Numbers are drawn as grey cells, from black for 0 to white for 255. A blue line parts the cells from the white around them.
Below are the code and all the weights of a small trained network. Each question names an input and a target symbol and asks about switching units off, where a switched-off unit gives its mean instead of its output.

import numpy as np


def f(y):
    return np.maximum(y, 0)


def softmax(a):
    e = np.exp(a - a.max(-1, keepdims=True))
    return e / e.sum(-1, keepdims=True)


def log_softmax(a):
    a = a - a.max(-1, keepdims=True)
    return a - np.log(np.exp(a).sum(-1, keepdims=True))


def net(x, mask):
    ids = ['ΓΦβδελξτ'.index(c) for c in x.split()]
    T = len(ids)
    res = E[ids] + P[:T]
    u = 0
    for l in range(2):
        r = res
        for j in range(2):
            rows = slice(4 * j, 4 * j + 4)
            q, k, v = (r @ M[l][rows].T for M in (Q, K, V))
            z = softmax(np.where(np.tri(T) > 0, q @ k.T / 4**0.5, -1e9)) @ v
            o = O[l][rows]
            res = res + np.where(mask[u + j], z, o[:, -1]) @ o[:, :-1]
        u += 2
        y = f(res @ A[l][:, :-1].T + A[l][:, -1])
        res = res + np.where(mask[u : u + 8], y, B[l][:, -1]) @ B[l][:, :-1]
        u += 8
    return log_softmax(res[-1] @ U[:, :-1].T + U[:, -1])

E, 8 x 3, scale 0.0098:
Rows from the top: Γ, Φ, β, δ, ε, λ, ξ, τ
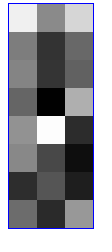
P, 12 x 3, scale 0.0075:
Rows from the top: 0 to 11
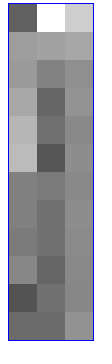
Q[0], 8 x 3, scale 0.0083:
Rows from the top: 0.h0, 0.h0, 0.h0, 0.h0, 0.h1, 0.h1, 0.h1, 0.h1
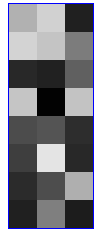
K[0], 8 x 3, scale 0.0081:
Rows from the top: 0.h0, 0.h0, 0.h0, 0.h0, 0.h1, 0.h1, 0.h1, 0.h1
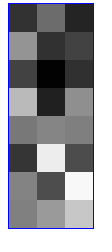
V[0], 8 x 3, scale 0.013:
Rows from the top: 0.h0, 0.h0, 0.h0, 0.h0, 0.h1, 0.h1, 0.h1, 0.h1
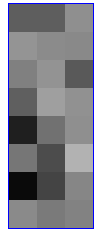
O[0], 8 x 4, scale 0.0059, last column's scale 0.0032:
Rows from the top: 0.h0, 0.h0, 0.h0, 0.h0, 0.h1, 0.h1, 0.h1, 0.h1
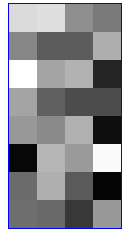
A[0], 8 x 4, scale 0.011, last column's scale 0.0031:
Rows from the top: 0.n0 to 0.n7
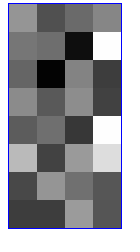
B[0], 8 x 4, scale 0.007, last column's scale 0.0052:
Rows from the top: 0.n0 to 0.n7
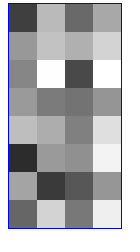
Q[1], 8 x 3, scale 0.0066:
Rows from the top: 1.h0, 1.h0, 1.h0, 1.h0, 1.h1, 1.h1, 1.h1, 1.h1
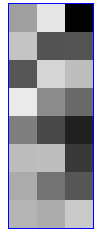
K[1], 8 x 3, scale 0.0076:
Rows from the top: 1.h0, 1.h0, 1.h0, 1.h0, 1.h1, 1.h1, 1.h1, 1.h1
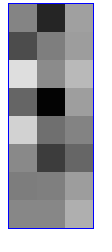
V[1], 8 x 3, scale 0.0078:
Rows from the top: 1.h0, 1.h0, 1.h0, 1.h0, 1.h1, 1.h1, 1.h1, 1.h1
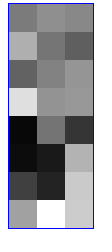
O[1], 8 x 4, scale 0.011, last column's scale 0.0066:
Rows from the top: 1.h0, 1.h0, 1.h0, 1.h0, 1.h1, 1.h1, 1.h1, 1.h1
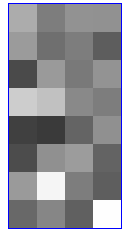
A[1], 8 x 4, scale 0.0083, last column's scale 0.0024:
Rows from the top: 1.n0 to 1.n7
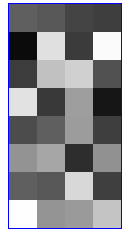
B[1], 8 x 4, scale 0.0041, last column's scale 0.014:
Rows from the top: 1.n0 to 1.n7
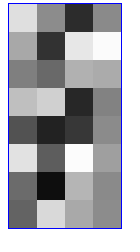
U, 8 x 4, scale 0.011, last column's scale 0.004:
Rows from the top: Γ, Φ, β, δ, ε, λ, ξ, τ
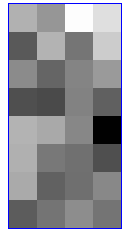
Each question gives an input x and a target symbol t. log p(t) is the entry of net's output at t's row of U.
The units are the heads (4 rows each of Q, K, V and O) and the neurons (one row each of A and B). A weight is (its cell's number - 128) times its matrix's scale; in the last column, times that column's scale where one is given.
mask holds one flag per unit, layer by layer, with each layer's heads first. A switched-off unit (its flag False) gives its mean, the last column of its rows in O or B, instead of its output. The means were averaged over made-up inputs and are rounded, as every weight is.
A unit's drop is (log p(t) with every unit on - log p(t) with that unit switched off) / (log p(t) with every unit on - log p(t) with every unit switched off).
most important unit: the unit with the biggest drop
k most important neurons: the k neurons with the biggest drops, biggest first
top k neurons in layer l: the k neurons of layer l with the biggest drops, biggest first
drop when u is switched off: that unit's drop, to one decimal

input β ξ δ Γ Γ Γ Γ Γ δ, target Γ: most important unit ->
0.n2
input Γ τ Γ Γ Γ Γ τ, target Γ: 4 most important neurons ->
1.n1, 0.n2, 0.n7, 1.n5
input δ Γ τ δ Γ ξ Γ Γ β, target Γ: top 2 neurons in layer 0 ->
0.n2, 0.n1
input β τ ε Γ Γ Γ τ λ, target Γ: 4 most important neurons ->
0.n1, 1.n5, 0.n2, 0.n4
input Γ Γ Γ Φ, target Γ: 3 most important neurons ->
1.n1, 0.n2, 1.n5
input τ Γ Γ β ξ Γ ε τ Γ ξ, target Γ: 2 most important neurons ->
0.n1, 1.n5
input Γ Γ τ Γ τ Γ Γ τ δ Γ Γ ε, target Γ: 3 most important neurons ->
0.n1, 1.n5, 0.n4
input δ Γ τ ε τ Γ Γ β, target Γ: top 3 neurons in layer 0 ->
0.n2, 0.n1, 0.n7
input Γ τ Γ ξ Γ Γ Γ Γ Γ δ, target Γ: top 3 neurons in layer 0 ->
0.n2, 0.n7, 0.n4
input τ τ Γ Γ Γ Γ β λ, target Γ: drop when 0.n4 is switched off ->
0.1
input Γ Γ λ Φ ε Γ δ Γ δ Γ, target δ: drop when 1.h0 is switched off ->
0.0
